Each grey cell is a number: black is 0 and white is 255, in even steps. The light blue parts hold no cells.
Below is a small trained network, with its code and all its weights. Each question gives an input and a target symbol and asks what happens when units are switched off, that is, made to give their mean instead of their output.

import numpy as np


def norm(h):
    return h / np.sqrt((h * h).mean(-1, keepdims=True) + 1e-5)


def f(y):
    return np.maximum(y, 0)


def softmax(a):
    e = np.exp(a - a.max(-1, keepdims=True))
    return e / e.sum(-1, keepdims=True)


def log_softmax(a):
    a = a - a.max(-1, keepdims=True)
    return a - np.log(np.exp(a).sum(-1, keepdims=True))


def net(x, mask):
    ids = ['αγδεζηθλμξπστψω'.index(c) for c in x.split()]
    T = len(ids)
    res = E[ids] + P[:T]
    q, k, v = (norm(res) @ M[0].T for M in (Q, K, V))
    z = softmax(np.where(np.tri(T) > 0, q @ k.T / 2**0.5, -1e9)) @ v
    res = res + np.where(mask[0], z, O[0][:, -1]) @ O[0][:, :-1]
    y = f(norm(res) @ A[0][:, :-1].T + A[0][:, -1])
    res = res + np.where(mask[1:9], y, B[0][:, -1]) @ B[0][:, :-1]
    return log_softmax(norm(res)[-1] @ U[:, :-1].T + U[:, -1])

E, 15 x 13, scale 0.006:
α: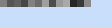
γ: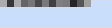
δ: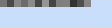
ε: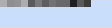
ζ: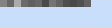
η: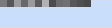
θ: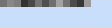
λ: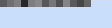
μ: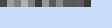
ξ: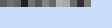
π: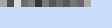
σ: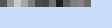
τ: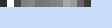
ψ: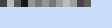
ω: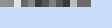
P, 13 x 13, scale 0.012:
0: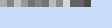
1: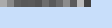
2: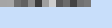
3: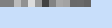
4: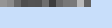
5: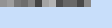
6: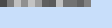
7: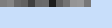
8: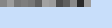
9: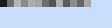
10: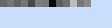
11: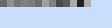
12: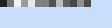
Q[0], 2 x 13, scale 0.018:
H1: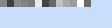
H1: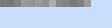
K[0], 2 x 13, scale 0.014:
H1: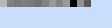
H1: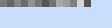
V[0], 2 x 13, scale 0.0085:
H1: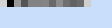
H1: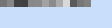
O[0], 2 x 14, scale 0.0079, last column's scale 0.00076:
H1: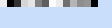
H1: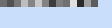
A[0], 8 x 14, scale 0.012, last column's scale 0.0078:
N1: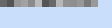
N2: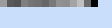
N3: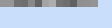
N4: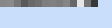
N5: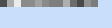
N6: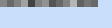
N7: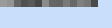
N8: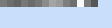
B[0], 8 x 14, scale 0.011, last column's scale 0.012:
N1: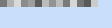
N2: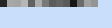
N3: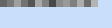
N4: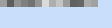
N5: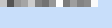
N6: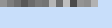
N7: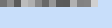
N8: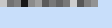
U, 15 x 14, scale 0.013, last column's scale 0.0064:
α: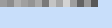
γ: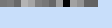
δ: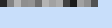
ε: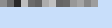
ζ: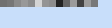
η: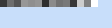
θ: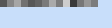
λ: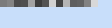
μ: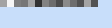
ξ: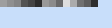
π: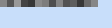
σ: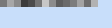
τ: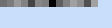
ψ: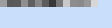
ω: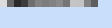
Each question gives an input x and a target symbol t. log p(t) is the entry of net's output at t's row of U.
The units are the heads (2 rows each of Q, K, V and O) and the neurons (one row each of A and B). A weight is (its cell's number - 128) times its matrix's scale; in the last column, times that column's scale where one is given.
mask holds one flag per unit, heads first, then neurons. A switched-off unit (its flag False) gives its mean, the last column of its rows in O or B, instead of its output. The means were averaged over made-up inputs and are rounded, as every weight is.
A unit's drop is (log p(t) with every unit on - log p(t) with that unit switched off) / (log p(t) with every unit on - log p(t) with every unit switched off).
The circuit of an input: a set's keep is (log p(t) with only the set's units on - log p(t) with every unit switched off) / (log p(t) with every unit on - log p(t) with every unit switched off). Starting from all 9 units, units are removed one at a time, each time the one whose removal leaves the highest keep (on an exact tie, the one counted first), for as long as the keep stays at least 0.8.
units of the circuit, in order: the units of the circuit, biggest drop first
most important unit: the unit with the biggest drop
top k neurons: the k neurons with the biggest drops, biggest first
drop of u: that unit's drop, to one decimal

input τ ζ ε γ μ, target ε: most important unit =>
N7
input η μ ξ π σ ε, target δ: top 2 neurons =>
(N4 N3)
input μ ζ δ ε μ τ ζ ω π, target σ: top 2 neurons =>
(N5 N3)
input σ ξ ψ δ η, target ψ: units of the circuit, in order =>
(H1 N6 N1)
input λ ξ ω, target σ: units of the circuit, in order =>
(N5 N3)
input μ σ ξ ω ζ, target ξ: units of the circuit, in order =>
(H1 N6 N5 N1)
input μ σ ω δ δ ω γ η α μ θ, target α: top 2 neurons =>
(N6 N1)
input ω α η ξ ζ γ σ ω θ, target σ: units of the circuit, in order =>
(H1 N5 N3)
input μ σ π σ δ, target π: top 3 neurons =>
(N8 N2 N5)
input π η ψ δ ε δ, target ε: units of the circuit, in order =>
(H1 N5)
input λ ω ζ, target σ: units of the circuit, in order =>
(N5 N3)
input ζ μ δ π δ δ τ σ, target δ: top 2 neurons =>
(N2 N1)
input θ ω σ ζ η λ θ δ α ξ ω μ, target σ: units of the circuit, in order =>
(H1 N5 N3)
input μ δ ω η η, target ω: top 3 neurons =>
(N8 N7 N1)
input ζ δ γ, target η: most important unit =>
N1
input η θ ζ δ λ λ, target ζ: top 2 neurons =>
(N5 N1)
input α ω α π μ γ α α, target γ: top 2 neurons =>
(N2 N6)
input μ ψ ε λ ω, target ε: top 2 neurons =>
(N7 N4)
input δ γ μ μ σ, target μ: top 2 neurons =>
(N3 N7)
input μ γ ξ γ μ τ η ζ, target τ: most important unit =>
H1
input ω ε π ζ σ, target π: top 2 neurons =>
(N8 N2)
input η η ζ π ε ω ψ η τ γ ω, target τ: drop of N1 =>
0.1
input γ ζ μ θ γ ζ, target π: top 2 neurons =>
(N7 N5)
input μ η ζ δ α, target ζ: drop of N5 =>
0.3
